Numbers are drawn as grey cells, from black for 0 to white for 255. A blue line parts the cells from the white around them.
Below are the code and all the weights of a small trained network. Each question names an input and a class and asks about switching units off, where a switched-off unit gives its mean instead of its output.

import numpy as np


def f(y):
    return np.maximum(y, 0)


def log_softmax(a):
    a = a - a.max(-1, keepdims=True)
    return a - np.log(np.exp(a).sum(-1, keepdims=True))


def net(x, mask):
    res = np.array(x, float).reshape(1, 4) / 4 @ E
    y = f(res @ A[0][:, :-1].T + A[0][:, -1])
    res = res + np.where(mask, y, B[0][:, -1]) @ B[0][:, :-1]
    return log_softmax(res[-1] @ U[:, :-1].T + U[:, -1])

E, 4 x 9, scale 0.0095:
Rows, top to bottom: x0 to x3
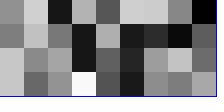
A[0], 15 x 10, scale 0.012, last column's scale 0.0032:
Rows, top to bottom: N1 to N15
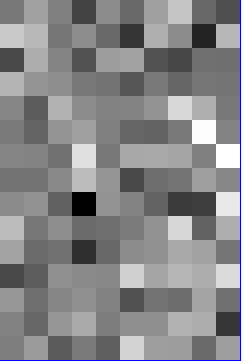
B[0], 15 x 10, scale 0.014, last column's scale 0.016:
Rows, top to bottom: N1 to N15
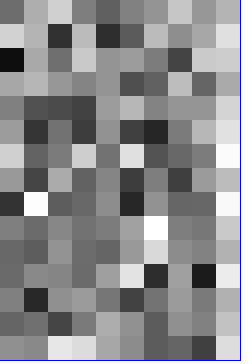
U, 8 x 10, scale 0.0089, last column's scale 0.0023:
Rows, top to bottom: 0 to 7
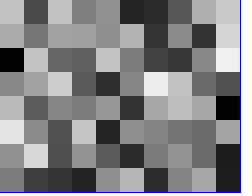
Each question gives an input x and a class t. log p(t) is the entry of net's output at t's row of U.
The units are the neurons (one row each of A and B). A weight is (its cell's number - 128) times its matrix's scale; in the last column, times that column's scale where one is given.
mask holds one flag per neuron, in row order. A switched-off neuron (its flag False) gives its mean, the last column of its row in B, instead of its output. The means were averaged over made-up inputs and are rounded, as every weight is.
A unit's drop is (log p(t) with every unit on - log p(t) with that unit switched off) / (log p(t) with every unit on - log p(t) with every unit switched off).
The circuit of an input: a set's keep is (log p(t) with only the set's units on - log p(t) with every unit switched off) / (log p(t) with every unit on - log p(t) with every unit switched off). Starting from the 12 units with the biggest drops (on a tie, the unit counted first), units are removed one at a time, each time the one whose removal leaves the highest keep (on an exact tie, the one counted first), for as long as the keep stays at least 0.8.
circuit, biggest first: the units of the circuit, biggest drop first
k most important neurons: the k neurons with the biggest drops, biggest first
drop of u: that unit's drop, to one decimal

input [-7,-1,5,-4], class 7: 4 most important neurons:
(N6, N5, N2, N15)
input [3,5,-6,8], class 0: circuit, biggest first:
(N8)
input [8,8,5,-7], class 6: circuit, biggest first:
(N2, N1)
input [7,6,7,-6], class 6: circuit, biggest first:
(N2, N9)
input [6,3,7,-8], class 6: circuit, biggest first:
(N9, N2)
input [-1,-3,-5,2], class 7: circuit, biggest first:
(N15, N6)
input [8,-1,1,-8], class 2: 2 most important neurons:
(N9, N3)
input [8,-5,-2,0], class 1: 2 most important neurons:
(N15, N12)
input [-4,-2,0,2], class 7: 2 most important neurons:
(N15, N5)
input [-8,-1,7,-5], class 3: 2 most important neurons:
(N11, N1)
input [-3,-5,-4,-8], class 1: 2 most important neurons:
(N9, N12)
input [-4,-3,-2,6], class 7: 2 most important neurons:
(N5, N15)
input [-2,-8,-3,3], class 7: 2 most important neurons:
(N5, N6)
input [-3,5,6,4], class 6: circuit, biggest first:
(N2)
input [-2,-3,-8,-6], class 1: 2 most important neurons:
(N9, N12)
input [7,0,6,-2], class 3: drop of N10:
0.2
